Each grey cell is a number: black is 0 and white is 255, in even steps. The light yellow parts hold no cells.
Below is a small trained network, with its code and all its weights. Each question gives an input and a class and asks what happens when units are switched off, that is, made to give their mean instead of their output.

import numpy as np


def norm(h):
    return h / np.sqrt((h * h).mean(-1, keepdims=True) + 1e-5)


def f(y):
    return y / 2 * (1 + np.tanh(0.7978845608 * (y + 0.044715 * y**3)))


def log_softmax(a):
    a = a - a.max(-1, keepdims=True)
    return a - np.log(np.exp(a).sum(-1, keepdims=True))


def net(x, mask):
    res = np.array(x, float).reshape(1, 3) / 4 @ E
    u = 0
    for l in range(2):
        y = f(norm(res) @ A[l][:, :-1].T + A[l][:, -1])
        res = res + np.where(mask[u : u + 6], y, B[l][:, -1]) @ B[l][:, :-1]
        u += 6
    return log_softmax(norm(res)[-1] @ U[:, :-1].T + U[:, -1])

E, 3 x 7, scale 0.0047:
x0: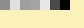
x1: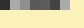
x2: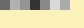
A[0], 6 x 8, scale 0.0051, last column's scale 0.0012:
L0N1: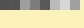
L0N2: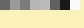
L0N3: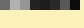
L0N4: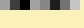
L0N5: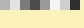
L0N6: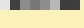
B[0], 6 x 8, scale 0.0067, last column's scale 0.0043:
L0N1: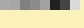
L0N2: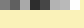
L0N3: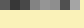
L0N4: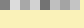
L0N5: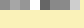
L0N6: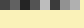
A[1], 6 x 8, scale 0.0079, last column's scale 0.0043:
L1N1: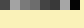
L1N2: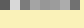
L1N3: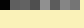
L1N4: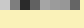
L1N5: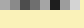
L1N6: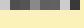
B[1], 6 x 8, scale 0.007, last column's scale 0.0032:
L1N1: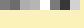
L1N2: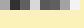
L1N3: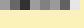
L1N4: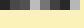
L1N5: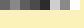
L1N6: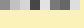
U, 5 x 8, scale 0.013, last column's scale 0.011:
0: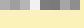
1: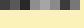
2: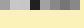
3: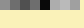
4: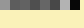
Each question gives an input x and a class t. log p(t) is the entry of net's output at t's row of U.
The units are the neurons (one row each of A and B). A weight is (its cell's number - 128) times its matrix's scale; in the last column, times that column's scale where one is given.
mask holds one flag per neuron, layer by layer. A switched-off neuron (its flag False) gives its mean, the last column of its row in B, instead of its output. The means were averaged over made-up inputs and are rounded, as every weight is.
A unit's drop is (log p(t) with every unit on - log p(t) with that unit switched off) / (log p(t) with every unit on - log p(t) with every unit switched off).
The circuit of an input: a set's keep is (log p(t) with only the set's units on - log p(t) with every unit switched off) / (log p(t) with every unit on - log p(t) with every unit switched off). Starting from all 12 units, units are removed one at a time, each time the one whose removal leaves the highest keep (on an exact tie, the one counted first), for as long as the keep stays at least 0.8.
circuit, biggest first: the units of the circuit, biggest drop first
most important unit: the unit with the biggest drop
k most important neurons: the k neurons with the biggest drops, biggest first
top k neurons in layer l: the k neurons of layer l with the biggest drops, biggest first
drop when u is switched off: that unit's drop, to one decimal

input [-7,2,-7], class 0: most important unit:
L0N4
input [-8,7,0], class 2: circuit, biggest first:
[L1N6; L1N1; L0N1]
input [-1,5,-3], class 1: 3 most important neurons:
[L0N3; L0N5; L1N1]
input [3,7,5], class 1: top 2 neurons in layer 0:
[L0N3; L0N4]
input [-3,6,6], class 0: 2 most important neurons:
[L0N5; L0N6]
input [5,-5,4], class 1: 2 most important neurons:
[L0N6; L0N4]
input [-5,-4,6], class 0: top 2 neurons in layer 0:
[L0N5; L0N2]
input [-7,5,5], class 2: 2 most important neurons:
[L0N4; L0N1]
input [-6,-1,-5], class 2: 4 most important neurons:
[L1N6; L0N5; L1N2; L0N1]
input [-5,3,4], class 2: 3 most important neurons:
[L0N4; L0N1; L1N6]
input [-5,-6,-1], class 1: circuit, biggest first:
[L1N4; L0N6]
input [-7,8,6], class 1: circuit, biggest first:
[L1N1; L0N2; L0N1]
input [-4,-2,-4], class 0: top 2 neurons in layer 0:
[L0N4; L0N2]
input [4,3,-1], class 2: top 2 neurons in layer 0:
[L0N2; L0N6]
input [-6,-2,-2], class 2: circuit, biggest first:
[L1N6]
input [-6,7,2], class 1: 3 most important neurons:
[L1N1; L1N3; L0N2]
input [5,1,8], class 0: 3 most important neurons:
[L0N5; L1N2; L1N5]
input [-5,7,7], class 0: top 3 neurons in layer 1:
[L1N1; L1N4; L1N2]
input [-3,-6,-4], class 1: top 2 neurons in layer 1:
[L1N4; L1N6]
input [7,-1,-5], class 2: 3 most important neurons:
[L0N5; L0N2; L1N2]
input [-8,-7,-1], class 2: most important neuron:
[L1N6]
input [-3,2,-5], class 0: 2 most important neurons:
[L0N4; L1N5]
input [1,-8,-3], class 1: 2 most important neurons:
[L0N6; L1N4]
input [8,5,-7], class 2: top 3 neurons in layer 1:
[L1N2; L1N4; L1N3]
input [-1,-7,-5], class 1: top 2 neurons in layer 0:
[L0N6; L0N5]
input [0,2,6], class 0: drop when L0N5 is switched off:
0.1
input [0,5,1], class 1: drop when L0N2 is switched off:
0.0
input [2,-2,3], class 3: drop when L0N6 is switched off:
0.1
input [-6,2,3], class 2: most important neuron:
[L0N4]
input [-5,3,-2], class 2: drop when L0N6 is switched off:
0.1
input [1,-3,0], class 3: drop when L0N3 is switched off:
0.1
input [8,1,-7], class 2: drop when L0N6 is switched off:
-0.1
